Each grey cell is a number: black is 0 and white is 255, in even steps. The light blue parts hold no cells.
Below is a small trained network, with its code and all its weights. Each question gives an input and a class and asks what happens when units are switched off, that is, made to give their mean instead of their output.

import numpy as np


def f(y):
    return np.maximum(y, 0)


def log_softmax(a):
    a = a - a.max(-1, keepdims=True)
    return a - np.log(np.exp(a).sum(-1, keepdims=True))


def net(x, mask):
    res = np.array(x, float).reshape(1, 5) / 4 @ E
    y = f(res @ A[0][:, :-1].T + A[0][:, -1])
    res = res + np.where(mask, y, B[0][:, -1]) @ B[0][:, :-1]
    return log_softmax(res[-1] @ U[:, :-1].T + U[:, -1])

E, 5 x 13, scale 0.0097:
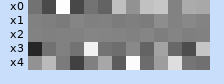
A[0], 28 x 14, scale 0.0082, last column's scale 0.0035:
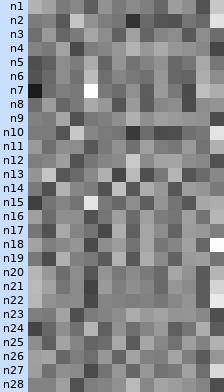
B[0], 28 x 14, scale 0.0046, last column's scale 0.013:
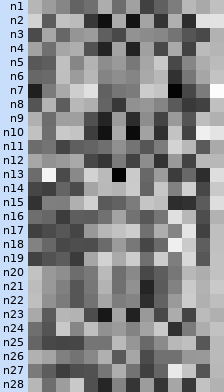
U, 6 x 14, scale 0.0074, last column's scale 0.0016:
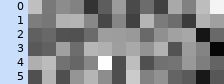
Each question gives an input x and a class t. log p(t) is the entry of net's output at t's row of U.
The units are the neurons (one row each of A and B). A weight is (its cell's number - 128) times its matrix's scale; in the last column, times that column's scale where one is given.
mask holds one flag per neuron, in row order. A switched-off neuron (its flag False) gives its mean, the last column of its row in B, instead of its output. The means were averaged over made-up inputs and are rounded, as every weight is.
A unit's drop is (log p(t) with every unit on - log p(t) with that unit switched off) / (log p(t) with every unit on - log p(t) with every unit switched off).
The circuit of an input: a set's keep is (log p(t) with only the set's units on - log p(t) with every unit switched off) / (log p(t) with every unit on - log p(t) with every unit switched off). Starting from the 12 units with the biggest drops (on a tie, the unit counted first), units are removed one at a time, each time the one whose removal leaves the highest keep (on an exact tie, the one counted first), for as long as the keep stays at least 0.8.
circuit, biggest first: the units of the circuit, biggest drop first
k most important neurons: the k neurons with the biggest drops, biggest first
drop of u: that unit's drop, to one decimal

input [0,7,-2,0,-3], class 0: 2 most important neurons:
[n7; n13]
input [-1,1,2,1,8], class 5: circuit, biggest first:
[n13]
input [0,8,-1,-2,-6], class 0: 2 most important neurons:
[n10; n2]
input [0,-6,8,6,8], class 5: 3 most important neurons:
[n13; n10; n2]
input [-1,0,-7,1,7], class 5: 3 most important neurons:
[n13; n8; n3]
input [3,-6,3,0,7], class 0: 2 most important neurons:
[n7; n15]
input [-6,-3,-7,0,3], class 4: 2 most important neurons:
[n7; n15]
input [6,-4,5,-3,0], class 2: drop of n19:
0.2
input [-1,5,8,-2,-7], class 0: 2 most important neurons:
[n10; n2]
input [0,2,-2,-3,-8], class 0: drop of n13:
0.3
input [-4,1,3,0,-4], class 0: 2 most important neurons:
[n7; n15]
